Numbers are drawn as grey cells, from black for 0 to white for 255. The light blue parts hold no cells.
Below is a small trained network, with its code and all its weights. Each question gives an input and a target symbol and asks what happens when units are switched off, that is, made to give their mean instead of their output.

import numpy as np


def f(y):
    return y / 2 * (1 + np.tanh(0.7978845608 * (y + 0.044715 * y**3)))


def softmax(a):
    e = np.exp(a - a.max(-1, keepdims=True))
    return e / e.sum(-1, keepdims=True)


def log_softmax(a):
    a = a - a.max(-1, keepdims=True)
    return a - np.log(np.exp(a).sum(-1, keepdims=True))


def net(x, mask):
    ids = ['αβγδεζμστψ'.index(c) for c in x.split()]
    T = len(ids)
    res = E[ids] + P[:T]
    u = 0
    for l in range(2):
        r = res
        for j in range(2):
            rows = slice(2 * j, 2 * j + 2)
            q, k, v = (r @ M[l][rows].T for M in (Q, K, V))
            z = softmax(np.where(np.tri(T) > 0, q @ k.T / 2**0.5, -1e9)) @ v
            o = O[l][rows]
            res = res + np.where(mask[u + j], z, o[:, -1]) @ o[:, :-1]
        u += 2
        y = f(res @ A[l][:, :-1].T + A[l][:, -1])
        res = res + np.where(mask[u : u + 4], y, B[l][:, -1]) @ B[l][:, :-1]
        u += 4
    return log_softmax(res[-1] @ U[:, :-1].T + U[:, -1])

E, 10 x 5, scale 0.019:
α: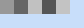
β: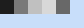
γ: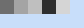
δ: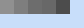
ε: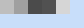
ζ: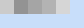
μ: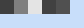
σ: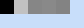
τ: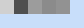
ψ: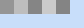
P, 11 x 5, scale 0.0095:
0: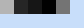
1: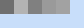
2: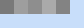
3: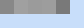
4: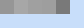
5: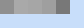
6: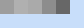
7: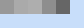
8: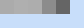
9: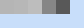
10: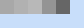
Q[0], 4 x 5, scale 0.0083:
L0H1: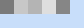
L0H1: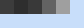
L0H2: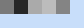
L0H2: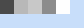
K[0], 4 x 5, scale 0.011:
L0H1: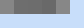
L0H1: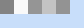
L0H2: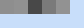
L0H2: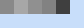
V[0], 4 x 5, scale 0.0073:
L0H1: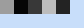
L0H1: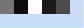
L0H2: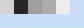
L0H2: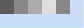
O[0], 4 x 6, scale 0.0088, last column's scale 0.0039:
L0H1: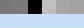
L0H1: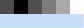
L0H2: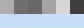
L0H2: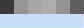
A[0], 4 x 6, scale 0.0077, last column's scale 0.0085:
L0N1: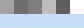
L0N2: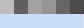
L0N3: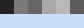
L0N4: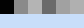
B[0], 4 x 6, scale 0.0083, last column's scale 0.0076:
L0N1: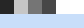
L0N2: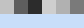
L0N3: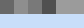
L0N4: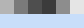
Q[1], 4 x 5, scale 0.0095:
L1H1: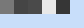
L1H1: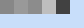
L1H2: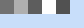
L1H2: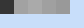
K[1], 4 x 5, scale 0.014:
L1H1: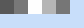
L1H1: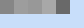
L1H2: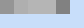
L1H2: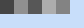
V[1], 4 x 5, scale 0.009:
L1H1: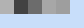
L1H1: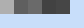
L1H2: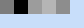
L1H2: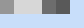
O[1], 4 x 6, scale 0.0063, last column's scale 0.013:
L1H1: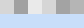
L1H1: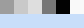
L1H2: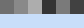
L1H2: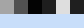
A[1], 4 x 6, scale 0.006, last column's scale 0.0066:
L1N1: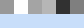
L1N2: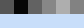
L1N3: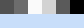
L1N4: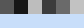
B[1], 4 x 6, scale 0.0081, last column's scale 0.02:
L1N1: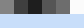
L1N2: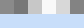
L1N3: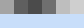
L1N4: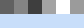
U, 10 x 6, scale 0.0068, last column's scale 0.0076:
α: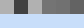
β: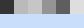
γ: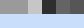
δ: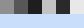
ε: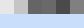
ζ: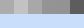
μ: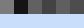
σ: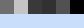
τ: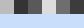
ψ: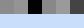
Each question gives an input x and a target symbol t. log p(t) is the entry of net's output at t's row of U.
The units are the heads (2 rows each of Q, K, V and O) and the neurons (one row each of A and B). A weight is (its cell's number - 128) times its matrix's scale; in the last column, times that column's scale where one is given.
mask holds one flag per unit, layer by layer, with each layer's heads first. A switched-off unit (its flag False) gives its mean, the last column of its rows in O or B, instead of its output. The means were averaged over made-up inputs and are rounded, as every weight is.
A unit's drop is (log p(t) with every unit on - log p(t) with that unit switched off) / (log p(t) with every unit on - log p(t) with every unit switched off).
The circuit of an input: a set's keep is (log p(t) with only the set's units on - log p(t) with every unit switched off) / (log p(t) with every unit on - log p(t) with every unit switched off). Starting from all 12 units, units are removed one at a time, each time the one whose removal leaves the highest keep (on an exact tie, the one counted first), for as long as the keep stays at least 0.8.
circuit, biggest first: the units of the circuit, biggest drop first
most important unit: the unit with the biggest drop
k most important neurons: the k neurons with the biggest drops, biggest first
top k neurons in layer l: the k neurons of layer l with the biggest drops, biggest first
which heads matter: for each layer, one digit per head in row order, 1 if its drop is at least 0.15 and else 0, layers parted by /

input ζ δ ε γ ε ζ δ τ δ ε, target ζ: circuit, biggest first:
L1N1; L0H2; L1H1
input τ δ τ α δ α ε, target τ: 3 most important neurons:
L1N1; L1N3; L0N1
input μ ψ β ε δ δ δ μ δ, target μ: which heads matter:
10 / 01
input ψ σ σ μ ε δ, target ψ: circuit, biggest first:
L1H2; L1H1
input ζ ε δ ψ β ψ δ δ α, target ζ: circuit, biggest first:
L1N1; L1H1; L0H2
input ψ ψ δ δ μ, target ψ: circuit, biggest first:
L1H1; L1H2; L0H1
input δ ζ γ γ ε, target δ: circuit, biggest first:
L1N1; L1H2; L0H1; L0N1
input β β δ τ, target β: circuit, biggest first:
L1N1; L1H1; L0N1; L1N3
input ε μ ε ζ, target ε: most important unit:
L0H1
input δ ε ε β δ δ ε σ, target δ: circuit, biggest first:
L1N1; L0N1
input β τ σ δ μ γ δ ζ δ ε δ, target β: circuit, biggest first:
L1N1; L1H1; L1N3; L0N4
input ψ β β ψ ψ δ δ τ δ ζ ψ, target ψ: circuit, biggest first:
L1H2; L0H1
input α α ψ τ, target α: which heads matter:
11 / 11
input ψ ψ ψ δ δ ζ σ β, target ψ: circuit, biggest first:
L1H2; L1H1
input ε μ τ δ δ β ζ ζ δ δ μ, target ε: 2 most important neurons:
L0N4; L0N1
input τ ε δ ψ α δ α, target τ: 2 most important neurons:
L1N3; L1N1
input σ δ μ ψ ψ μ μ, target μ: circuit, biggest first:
L1H1
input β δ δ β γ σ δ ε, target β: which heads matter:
10 / 10
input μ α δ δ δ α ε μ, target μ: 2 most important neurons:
L1N1; L1N3
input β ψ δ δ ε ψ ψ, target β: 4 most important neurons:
L1N1; L1N3; L0N1; L1N4
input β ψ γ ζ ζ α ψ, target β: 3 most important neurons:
L1N1; L1N3; L0N4
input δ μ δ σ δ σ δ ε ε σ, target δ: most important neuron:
L1N1
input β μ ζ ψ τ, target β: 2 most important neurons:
L1N1; L0N1
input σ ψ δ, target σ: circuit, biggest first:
L1H1; L0H1; L0H2
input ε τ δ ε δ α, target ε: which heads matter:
11 / 10
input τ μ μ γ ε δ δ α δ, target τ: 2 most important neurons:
L0N1; L1N3
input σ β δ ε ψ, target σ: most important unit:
L1H1
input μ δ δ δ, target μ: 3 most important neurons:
L1N1; L1N3; L0N1
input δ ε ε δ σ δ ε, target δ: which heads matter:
11 / 01
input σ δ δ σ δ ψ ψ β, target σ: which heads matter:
11 / 10
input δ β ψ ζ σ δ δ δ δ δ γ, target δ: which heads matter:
11 / 01
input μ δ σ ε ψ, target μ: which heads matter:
10 / 11
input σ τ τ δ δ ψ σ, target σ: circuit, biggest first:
L0N4; L1H1; L0H2
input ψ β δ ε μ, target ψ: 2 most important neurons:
L0N4; L1N4
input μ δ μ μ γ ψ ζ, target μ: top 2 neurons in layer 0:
L0N4; L0N1
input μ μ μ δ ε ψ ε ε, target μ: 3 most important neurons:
L1N1; L1N3; L0N1
